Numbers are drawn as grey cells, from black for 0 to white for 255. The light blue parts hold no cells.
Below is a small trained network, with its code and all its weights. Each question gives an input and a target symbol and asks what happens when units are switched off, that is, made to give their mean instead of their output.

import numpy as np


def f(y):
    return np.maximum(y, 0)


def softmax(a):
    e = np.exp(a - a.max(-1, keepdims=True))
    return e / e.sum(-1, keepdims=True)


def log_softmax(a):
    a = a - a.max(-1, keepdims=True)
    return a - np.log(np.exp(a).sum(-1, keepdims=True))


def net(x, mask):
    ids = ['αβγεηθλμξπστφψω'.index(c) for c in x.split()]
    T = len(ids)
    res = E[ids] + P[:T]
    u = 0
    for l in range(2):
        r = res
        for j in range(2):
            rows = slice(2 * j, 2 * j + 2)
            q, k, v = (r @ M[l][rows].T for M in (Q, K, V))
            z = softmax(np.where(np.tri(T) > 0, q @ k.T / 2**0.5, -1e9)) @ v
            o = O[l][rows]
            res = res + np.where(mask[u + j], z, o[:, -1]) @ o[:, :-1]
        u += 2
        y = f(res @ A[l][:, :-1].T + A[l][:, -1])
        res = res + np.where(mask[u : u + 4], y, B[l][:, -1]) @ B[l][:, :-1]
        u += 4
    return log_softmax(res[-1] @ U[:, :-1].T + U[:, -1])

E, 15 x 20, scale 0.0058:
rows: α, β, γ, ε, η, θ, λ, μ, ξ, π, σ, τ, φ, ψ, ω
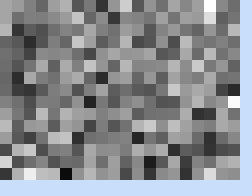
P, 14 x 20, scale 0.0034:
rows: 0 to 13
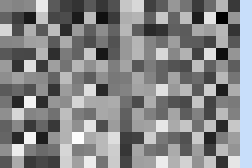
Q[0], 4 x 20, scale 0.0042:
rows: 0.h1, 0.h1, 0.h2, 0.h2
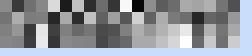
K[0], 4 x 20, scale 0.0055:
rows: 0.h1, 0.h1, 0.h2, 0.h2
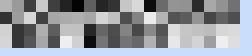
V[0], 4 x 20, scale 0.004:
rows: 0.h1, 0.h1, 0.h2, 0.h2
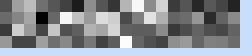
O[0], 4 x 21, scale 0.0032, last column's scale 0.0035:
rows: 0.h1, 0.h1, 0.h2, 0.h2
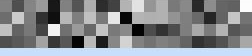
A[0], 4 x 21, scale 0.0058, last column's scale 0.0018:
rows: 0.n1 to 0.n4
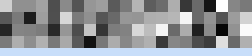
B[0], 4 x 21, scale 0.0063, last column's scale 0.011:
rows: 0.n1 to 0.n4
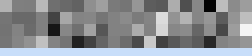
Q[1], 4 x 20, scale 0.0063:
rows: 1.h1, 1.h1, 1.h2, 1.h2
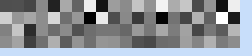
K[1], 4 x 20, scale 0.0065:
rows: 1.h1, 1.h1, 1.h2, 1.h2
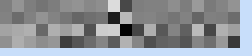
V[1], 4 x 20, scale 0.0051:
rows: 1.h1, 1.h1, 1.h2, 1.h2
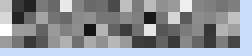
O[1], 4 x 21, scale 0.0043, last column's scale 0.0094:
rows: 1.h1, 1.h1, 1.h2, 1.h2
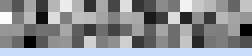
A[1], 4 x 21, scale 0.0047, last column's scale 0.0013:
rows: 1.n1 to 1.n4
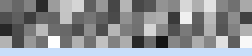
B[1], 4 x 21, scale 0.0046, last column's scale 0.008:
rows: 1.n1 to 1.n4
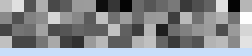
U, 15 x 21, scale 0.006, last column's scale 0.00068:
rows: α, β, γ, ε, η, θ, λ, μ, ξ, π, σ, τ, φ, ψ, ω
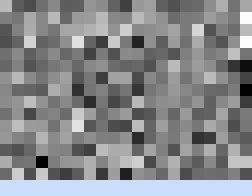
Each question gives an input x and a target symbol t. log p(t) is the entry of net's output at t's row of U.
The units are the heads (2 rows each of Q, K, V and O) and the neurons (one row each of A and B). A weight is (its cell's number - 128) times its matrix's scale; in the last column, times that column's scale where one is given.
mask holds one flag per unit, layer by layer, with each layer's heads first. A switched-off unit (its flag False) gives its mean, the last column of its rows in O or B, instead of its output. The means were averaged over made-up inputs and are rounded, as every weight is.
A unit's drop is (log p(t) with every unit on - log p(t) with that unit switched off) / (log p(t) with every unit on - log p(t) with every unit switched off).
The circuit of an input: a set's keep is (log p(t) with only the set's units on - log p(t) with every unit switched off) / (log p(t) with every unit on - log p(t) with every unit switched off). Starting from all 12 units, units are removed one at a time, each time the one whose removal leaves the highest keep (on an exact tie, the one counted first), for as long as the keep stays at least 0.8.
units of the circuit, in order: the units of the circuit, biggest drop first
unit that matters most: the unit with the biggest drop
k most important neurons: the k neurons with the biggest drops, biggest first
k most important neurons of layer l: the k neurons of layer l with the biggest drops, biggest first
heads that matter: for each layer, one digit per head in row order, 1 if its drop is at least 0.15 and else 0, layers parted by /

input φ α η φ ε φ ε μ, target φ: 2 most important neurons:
[1.n2; 0.n3]
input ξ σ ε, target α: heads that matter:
10 / 10
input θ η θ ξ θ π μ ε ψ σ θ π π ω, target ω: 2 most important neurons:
[1.n2; 0.n2]
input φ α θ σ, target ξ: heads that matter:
01 / 01
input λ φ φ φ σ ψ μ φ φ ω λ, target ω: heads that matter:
00 / 10
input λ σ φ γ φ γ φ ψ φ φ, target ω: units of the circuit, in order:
[0.h1; 1.h1]
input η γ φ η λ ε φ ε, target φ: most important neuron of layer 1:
[1.n2]
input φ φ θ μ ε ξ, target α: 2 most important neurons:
[0.n3; 1.n4]
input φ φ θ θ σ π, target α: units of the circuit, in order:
[1.n4; 0.n3; 0.h2; 0.n2]
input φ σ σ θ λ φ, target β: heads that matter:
01 / 01
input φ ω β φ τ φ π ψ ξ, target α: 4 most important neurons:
[0.n3; 1.n4; 0.n2; 1.n1]
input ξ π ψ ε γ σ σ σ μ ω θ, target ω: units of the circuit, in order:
[1.h1; 0.n3]
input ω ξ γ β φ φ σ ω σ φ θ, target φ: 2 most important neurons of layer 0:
[0.n2; 0.n3]
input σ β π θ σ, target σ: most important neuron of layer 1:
[1.n1]
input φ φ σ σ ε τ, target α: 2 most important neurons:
[1.n4; 0.n3]
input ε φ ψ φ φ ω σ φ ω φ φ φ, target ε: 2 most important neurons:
[1.n4; 0.n3]
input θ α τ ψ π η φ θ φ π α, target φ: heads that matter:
01 / 11
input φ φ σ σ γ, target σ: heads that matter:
10 / 11
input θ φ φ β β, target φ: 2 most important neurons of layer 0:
[0.n3; 0.n2]
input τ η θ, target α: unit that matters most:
1.n4
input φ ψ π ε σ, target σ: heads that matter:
10 / 10
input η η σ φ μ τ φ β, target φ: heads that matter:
11 / 10
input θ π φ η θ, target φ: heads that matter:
01 / 11
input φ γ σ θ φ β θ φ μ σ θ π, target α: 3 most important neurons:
[0.n3; 1.n4; 0.n2]
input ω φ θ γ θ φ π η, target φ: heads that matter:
01 / 10
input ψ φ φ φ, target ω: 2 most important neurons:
[0.n2; 1.n2]
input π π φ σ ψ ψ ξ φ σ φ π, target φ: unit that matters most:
0.h1
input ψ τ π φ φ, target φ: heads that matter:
10 / 10
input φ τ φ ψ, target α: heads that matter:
01 / 01
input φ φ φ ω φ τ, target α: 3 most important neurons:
[0.n3; 1.n4; 0.n2]
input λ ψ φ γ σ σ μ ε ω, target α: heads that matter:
01 / 10
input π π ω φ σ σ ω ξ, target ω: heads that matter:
01 / 10
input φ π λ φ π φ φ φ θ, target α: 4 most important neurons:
[0.n3; 1.n4; 0.n2; 1.n1]
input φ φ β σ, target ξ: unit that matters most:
1.h2
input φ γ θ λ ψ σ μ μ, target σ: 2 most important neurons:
[1.n1; 0.n2]
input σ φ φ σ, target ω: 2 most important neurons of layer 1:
[1.n2; 1.n3]
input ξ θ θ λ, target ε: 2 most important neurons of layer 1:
[1.n4; 1.n2]
